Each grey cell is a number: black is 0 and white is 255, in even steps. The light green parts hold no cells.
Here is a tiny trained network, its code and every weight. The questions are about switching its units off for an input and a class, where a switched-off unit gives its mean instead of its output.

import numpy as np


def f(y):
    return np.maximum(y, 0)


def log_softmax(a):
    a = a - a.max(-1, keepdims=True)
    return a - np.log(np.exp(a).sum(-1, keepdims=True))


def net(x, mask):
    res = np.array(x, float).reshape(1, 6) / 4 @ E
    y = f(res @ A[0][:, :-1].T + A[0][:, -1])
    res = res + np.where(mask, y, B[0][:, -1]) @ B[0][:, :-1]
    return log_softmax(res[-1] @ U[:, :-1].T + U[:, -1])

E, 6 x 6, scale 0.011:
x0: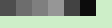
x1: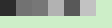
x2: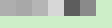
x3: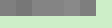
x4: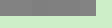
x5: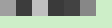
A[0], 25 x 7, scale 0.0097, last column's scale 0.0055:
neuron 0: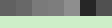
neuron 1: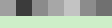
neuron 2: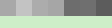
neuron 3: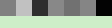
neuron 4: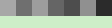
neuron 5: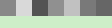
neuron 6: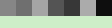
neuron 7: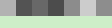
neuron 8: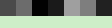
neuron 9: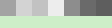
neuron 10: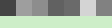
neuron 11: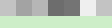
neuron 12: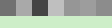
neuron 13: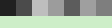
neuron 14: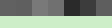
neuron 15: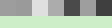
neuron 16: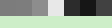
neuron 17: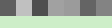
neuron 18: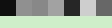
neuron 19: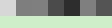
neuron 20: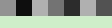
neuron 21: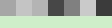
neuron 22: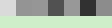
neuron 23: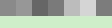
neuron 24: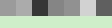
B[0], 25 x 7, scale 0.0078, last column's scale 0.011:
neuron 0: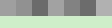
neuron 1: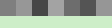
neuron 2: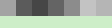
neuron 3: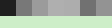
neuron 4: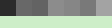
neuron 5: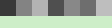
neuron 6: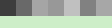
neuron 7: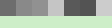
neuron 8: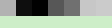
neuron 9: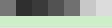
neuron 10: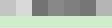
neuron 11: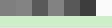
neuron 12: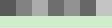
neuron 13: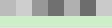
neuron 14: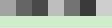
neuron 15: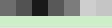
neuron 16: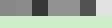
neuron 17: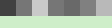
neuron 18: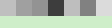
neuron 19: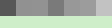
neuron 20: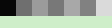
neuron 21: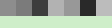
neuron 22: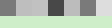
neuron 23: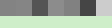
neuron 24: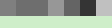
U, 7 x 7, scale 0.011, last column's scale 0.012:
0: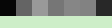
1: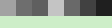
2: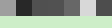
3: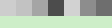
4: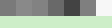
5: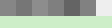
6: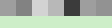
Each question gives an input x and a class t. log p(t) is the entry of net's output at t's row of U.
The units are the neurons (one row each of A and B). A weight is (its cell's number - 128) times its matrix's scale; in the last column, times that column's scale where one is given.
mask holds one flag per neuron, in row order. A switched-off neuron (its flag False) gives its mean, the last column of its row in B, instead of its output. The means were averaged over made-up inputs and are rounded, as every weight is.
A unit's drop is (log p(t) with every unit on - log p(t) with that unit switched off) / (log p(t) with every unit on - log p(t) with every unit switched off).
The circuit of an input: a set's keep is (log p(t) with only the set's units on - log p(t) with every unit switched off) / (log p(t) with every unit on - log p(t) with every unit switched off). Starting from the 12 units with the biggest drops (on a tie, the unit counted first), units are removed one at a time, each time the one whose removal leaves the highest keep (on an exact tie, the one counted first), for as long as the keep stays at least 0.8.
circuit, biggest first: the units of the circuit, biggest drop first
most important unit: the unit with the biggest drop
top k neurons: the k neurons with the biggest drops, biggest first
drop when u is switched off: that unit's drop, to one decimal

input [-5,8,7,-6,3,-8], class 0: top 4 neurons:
neuron 12; neuron 3; neuron 5; neuron 17
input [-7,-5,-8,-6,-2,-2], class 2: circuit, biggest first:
neuron 8
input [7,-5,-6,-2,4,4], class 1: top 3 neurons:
neuron 14; neuron 0; neuron 9
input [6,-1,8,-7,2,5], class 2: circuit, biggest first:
neuron 15; neuron 9
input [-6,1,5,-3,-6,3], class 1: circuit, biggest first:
neuron 21; neuron 11
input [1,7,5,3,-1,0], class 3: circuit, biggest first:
neuron 18; neuron 13
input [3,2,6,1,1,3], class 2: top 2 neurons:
neuron 15; neuron 9
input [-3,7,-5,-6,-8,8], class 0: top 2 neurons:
neuron 20; neuron 6
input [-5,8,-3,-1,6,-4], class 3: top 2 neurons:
neuron 18; neuron 10
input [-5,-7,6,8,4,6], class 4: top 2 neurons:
neuron 11; neuron 18
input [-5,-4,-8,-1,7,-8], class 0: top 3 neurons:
neuron 5; neuron 3; neuron 17
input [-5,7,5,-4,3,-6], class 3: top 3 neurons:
neuron 18; neuron 10; neuron 20
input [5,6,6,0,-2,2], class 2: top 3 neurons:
neuron 15; neuron 9; neuron 22
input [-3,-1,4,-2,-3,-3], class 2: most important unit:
neuron 9
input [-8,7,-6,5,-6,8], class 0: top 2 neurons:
neuron 20; neuron 6
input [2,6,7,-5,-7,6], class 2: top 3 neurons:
neuron 15; neuron 18; neuron 22
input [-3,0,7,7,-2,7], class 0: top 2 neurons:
neuron 20; neuron 8
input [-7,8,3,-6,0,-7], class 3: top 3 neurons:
neuron 18; neuron 10; neuron 20
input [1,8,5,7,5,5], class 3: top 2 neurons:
neuron 18; neuron 13
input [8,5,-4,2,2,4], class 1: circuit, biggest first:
neuron 14
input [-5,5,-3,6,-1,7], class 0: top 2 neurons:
neuron 20; neuron 6
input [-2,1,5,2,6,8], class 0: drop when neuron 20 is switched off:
0.3
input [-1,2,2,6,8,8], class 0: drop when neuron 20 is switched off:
0.4
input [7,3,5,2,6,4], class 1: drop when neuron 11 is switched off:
-0.1
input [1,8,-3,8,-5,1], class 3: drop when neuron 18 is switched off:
0.1
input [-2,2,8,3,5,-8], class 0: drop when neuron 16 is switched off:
0.0
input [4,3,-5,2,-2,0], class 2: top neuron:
neuron 8
